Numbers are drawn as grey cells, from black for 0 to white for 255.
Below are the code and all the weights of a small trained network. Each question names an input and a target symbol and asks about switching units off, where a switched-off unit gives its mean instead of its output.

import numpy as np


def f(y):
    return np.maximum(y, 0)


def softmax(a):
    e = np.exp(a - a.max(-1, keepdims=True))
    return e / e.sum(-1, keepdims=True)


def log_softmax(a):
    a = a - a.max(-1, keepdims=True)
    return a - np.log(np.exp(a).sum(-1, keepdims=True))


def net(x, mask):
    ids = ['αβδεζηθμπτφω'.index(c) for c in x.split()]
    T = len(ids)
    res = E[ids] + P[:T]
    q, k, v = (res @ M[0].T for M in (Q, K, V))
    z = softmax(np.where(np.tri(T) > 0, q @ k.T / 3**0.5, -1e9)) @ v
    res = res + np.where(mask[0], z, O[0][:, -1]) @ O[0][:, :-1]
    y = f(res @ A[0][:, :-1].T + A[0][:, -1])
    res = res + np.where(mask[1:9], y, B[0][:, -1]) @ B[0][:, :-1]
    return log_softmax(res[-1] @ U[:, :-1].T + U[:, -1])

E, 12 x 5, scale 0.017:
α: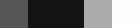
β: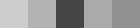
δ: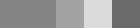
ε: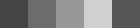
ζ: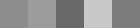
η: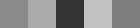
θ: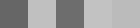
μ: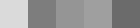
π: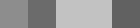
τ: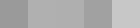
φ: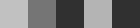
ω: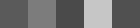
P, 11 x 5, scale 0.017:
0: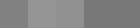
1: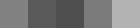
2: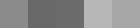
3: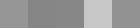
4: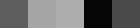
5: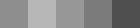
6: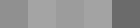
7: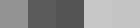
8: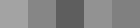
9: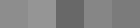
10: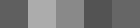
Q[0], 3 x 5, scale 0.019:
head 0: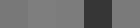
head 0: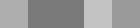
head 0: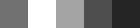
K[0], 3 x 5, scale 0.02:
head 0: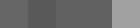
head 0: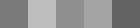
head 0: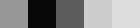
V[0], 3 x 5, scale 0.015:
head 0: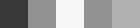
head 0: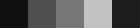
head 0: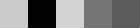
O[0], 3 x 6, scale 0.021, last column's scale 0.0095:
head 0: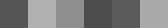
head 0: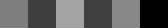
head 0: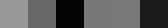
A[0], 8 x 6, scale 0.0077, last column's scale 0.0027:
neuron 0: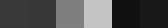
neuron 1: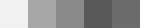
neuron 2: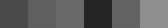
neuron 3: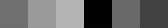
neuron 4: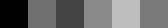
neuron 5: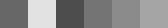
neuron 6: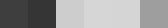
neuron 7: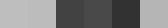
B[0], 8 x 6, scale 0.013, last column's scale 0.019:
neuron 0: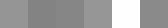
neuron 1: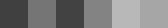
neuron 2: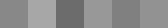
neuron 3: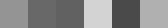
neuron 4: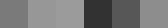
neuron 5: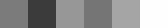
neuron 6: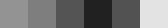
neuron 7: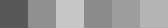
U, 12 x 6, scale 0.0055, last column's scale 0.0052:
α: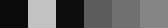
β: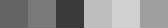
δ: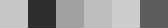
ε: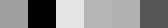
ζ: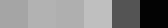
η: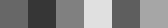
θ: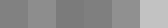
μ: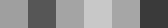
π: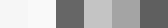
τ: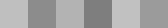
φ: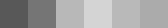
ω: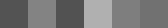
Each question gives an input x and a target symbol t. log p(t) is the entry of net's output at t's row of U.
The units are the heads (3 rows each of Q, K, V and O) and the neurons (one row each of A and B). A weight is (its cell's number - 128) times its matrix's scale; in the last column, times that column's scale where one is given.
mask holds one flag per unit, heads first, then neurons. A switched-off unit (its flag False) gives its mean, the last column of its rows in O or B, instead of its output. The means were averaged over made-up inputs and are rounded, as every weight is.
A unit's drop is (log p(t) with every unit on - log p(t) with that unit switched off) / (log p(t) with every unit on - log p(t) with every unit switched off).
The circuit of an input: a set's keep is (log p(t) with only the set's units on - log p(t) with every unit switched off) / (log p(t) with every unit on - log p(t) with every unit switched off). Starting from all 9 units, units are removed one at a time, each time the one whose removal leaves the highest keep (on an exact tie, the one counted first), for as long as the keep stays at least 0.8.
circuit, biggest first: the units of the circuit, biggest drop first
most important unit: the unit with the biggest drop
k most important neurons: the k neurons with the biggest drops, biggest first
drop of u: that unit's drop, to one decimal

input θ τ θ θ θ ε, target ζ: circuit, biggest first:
(head 0; neuron 5; neuron 3)
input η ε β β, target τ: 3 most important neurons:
(neuron 6; neuron 3; neuron 5)
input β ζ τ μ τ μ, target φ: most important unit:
neuron 6
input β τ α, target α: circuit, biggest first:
(neuron 6; neuron 4)
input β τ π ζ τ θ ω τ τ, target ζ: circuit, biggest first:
(head 0; neuron 3; neuron 5)
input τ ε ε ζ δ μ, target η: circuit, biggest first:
(head 0; neuron 3; neuron 5)
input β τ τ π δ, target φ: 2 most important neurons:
(neuron 6; neuron 5)
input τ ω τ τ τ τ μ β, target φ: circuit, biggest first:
(head 0; neuron 5; neuron 6; neuron 7)
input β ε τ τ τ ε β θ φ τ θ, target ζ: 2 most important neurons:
(neuron 3; neuron 6)
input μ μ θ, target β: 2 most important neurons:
(neuron 6; neuron 5)
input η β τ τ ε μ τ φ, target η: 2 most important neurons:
(neuron 3; neuron 6)
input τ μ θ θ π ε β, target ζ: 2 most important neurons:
(neuron 5; neuron 3)
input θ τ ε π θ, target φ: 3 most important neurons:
(neuron 6; neuron 5; neuron 7)
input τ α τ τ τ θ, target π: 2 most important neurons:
(neuron 5; neuron 7)
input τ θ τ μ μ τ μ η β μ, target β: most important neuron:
(neuron 1)
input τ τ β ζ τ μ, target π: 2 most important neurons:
(neuron 5; neuron 7)
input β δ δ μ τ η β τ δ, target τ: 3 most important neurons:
(neuron 6; neuron 5; neuron 3)
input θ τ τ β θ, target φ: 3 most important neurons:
(neuron 5; neuron 6; neuron 7)
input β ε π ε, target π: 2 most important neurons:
(neuron 5; neuron 6)
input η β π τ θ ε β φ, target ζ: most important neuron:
(neuron 5)
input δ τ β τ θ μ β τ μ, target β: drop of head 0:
0.6
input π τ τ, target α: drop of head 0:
0.6
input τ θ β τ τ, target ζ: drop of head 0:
0.9
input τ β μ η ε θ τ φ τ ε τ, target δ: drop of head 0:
0.9
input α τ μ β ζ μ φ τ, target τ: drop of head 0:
0.5
